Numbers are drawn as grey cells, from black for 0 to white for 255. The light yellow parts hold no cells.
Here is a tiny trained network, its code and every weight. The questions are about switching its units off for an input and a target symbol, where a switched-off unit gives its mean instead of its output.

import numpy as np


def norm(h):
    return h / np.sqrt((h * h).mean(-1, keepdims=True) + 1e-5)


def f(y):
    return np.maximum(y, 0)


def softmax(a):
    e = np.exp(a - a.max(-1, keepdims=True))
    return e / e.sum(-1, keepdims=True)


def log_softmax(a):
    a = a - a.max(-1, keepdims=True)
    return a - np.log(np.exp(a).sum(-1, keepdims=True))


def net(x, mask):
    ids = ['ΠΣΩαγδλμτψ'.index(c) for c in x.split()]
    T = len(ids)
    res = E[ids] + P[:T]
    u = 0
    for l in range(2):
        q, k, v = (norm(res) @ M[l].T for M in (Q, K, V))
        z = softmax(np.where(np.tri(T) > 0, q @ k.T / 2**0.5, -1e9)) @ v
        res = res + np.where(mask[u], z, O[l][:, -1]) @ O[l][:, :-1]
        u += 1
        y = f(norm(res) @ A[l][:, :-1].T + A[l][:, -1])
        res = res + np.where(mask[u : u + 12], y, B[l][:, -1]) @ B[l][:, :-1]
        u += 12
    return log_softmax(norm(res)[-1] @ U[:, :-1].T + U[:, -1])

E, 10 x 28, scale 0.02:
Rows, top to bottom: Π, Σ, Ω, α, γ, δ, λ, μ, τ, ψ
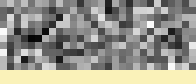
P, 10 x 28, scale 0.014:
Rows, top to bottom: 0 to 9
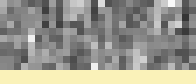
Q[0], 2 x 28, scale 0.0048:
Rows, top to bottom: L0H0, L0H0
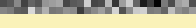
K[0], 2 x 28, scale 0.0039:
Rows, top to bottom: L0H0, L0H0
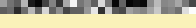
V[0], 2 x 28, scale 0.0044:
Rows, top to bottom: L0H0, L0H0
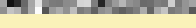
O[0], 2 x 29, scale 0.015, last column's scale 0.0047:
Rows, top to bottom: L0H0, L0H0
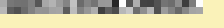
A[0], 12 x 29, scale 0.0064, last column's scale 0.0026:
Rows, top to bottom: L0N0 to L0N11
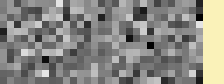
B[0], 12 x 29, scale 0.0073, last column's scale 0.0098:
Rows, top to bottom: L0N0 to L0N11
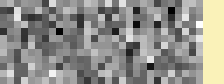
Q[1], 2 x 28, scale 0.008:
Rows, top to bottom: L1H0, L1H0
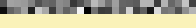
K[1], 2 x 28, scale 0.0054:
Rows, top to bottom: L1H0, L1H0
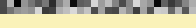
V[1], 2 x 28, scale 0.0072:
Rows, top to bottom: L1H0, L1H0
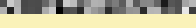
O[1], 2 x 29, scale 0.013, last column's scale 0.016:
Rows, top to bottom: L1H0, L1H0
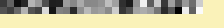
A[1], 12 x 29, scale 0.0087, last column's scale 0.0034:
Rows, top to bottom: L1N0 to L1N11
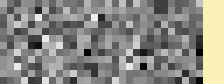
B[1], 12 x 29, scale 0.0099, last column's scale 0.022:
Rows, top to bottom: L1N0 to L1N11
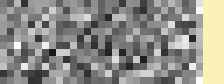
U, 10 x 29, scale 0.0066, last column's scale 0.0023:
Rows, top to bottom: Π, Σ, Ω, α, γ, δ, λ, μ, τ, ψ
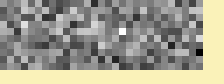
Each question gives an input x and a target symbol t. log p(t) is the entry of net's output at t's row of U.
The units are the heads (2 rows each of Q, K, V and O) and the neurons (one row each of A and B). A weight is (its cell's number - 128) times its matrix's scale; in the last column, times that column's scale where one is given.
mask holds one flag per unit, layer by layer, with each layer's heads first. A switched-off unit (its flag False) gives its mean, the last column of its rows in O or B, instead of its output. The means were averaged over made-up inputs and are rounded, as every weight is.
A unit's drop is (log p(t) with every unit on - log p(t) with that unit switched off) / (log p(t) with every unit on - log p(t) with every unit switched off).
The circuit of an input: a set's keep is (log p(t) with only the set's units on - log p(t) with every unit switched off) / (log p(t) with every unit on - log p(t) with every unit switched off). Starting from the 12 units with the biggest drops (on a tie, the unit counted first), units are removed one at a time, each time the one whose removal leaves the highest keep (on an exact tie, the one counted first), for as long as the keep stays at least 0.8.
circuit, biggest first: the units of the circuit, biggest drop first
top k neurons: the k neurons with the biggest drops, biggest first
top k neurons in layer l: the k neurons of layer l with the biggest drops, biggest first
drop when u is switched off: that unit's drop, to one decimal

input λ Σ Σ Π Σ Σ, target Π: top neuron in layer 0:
L0N11
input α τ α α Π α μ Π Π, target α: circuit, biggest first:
L1H0; L1N9
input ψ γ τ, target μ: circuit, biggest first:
L1H0; L1N6
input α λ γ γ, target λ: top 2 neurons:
L1N10; L1N1
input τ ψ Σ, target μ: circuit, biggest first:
L1H0; L1N6
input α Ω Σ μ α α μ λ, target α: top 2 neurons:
L0N3; L1N9
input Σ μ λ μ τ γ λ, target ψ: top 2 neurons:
L0N10; L0N3
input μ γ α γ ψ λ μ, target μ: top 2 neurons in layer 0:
L0N3; L0N2
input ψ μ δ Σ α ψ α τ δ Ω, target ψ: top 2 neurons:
L0N11; L0N9
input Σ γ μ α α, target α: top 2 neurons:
L0N3; L1N9
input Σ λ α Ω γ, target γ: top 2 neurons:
L1N2; L0N8
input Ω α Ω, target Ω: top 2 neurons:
L1N7; L0N3
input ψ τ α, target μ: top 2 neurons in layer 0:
L0N3; L0N6
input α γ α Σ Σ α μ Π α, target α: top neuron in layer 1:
L1N9
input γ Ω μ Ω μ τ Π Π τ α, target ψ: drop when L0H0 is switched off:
0.1
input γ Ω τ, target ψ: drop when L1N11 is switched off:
0.1
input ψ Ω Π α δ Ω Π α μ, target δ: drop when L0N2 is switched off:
0.2
